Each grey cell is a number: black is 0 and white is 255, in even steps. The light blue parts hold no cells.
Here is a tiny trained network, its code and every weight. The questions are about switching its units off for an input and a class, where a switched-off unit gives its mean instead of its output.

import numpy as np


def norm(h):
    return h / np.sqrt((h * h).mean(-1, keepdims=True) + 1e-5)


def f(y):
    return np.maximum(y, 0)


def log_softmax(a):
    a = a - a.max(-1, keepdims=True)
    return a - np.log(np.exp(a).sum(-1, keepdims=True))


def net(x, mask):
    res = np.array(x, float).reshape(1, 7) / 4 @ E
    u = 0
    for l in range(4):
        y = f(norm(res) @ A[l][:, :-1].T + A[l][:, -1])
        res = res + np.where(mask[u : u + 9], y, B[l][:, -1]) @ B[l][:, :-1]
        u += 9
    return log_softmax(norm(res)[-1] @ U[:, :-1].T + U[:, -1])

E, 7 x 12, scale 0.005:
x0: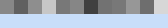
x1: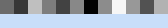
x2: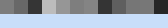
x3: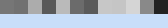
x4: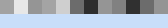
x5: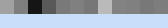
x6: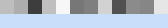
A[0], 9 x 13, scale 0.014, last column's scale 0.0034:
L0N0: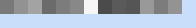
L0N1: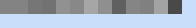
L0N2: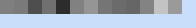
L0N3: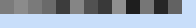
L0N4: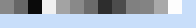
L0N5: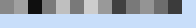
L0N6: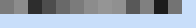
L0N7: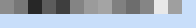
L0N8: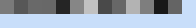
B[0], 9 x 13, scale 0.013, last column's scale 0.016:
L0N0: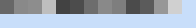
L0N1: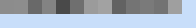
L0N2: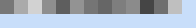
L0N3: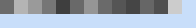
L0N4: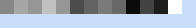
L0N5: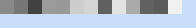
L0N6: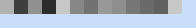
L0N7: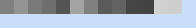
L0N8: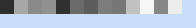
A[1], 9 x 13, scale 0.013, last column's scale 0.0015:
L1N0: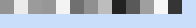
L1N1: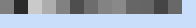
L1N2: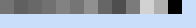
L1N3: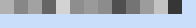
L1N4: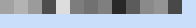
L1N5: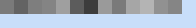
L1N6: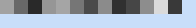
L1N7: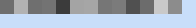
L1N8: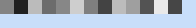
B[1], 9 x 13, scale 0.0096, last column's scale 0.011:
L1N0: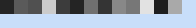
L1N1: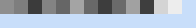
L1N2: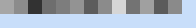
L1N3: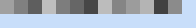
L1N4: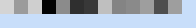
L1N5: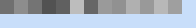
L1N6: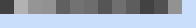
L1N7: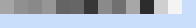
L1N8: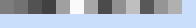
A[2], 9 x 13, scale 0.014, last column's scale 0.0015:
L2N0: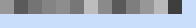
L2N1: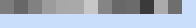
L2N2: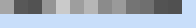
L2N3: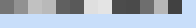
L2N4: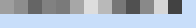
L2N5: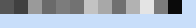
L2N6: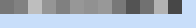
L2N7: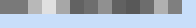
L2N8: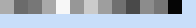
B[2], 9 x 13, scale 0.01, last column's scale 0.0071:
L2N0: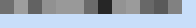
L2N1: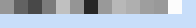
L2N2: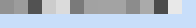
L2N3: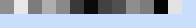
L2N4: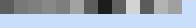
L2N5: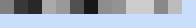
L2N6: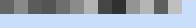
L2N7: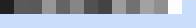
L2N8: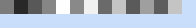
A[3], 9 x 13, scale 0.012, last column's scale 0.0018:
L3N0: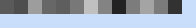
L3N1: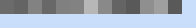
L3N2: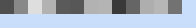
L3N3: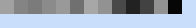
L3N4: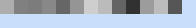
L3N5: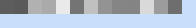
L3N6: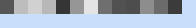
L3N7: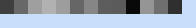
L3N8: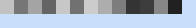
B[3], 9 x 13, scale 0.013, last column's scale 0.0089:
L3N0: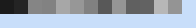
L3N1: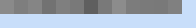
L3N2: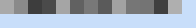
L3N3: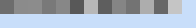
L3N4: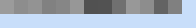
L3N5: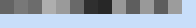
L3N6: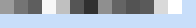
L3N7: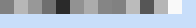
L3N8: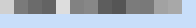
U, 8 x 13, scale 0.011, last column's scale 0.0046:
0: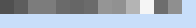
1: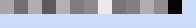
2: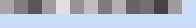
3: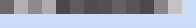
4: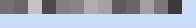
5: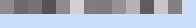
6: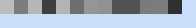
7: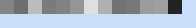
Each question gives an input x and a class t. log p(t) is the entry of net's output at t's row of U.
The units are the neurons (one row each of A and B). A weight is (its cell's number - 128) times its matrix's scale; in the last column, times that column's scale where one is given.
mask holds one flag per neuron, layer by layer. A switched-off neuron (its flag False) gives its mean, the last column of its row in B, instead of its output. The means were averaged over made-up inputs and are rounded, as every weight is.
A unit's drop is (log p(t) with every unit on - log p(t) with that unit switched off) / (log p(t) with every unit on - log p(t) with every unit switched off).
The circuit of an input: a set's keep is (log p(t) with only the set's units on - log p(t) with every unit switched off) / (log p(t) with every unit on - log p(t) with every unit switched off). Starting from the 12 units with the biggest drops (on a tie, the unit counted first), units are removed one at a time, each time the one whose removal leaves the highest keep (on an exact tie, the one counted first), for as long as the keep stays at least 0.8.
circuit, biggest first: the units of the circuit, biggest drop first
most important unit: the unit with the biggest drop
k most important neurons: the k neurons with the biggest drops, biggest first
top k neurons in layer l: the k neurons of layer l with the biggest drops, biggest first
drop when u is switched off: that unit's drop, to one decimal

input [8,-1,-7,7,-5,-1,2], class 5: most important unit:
L0N4
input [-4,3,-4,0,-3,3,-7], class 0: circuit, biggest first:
(L0N8 L0N4)
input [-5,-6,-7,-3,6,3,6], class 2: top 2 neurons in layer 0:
(L0N5 L0N8)
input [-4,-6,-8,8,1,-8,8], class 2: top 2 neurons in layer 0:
(L0N8 L0N7)
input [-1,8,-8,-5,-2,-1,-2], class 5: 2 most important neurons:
(L0N4 L1N8)
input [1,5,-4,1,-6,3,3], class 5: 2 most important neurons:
(L0N4 L1N8)
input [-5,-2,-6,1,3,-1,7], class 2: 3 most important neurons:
(L0N5 L0N8 L2N2)
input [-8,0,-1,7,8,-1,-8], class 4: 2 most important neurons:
(L0N6 L0N0)
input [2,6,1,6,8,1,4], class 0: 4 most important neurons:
(L0N4 L0N5 L0N0 L0N7)
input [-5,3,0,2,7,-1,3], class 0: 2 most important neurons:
(L0N4 L0N5)
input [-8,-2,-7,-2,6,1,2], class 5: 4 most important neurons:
(L0N4 L0N5 L0N3 L0N8)
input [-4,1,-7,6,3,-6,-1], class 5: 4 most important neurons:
(L0N4 L0N8 L0N3 L0N5)
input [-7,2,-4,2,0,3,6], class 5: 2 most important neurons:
(L0N4 L0N7)
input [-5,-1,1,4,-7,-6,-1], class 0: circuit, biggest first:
(L0N8)
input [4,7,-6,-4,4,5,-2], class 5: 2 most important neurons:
(L0N4 L1N8)
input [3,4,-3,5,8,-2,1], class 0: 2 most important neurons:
(L0N4 L0N5)
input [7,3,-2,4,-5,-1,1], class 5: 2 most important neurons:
(L0N8 L0N4)
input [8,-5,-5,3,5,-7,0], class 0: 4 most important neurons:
(L0N4 L0N5 L0N0 L0N7)
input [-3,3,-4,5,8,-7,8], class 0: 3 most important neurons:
(L0N5 L0N4 L1N0)
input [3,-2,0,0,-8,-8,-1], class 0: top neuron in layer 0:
(L0N8)
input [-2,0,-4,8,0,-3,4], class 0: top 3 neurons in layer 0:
(L0N4 L0N5 L0N0)
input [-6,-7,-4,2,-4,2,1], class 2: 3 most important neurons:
(L0N5 L0N6 L2N2)
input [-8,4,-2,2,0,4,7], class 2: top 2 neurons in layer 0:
(L0N8 L0N0)
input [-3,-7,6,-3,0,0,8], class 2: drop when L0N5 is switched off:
0.5
